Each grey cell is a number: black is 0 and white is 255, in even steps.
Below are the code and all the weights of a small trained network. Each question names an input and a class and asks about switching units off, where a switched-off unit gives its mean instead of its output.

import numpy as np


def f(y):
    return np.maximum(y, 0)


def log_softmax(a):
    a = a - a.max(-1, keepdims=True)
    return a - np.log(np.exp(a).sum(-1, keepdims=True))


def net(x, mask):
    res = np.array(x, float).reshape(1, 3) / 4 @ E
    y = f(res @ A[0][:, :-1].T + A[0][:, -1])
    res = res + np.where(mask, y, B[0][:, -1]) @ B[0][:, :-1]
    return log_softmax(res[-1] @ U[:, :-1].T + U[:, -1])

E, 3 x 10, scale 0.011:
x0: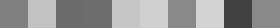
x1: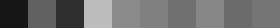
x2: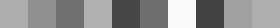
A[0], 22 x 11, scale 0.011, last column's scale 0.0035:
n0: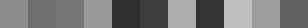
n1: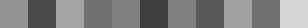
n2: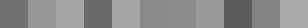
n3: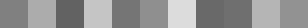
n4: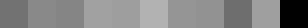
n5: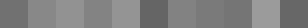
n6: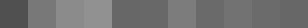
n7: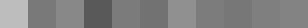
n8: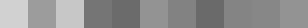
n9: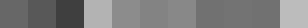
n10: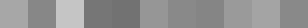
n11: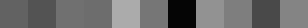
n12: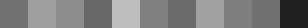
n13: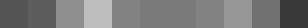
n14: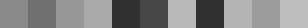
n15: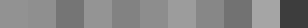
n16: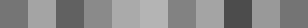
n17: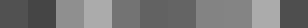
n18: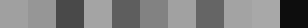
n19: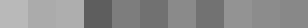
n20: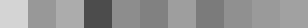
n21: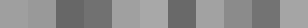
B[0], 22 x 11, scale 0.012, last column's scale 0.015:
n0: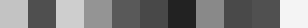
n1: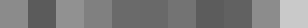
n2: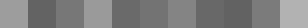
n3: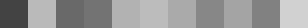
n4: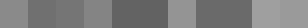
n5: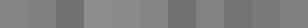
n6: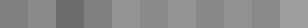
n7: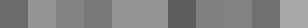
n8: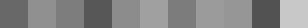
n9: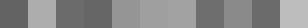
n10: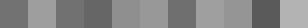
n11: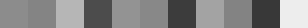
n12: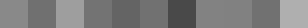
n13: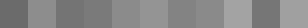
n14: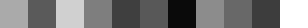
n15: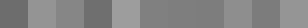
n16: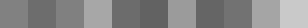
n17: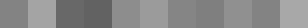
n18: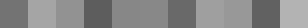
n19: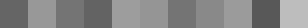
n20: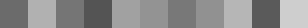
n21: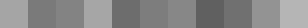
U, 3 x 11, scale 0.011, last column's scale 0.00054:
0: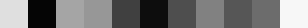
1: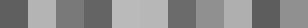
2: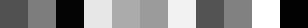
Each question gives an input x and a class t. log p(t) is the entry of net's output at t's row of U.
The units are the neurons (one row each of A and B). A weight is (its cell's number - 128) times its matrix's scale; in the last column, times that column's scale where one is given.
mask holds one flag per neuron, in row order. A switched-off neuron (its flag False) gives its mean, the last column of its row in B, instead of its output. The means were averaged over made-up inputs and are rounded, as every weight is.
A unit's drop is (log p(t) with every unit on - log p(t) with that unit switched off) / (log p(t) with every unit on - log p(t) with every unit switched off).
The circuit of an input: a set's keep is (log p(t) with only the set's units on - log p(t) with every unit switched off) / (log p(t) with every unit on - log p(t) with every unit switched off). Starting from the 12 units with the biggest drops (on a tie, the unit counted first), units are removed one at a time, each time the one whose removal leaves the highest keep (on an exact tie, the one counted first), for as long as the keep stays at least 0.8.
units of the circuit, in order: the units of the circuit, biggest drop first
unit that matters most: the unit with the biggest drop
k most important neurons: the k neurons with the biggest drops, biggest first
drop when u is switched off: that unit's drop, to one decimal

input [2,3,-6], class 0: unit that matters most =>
n3
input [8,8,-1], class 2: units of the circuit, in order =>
(n14 n0 n16)
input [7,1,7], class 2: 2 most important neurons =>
(n11 n14)
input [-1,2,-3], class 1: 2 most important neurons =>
(n0 n14)
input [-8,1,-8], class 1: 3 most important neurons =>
(n0 n14 n17)
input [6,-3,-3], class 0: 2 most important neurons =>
(n3 n2)
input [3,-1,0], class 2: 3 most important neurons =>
(n14 n0 n11)
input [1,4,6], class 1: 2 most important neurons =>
(n3 n9)
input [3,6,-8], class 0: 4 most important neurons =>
(n3 n16 n20 n12)
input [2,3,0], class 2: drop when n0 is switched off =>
0.3
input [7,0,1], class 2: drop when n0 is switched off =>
0.2
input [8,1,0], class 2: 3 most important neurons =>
(n14 n0 n11)
